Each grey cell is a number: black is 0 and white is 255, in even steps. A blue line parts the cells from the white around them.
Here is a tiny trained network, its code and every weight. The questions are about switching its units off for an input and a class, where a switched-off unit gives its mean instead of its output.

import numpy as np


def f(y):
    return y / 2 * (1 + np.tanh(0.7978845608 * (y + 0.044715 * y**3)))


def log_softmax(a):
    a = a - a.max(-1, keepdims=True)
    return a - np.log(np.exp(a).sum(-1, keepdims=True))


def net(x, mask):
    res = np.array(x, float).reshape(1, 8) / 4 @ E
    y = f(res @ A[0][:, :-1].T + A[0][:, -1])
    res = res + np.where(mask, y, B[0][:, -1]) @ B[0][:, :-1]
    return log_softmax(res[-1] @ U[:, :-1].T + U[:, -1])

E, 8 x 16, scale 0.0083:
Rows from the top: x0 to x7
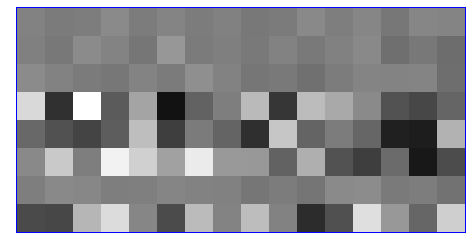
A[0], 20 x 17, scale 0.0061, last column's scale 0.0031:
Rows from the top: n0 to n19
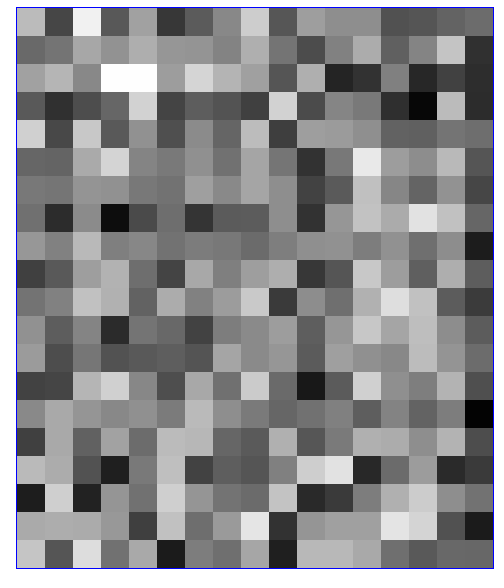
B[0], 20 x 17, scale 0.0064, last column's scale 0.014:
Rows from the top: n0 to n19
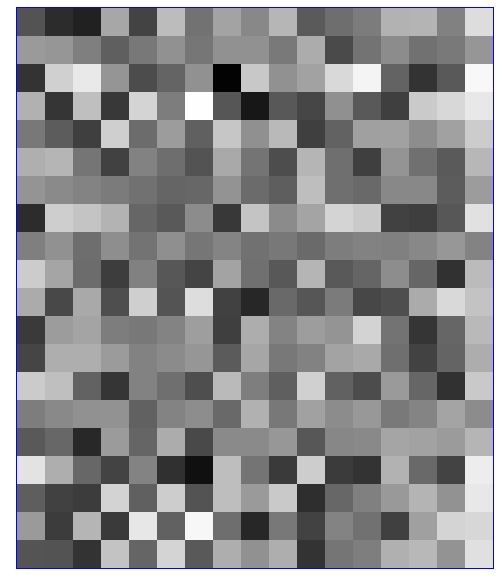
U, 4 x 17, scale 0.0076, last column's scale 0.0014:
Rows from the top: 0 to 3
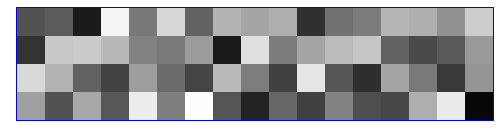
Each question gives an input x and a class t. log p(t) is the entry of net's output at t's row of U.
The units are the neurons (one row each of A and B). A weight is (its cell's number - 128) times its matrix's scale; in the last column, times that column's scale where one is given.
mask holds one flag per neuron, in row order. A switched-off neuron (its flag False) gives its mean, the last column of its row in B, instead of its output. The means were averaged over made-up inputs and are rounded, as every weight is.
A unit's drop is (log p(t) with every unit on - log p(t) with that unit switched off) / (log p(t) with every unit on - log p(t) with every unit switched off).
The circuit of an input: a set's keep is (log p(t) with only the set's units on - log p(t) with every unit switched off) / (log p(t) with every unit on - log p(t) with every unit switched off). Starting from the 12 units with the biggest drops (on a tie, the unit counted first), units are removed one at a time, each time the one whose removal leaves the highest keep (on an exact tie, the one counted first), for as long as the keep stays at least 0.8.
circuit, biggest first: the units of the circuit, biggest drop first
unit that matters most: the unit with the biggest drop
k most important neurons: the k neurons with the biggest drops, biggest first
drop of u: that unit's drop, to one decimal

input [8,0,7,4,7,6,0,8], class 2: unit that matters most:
n13
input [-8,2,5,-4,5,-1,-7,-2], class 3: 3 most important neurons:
[n3, n19, n0]
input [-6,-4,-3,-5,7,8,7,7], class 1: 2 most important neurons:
[n2, n16]
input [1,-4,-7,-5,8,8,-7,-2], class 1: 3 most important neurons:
[n2, n18, n10]
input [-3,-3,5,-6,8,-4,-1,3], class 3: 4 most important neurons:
[n3, n19, n0, n4]
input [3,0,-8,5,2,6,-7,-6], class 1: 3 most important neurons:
[n2, n17, n13]
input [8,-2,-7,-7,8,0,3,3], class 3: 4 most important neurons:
[n3, n19, n0, n4]
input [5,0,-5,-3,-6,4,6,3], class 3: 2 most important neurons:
[n10, n18]
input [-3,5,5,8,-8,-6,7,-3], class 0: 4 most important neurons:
[n19, n0, n4, n3]
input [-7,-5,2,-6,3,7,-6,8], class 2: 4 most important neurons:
[n13, n9, n5, n7]
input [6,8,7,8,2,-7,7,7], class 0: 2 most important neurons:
[n19, n0]
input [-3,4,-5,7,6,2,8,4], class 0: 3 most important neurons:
[n19, n0, n4]
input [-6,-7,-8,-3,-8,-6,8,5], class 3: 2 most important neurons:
[n18, n10]
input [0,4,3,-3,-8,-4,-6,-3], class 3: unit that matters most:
n18
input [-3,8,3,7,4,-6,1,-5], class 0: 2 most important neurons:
[n0, n19]
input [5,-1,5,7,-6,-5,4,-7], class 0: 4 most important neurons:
[n19, n0, n4, n13]
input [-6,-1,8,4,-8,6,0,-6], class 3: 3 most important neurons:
[n18, n10, n7]
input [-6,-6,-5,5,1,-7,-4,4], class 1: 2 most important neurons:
[n7, n11]
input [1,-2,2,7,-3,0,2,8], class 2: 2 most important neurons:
[n13, n5]
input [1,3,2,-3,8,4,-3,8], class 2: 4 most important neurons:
[n13, n9, n18, n5]
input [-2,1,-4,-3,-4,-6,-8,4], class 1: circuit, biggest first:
[n7]
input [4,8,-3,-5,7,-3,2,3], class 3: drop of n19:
0.1
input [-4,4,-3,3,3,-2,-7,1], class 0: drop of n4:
0.2
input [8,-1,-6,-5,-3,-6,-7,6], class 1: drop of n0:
0.2
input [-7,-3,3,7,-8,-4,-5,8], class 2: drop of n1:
0.1
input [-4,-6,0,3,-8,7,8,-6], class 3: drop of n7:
0.4
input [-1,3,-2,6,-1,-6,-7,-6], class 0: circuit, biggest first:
[n19]
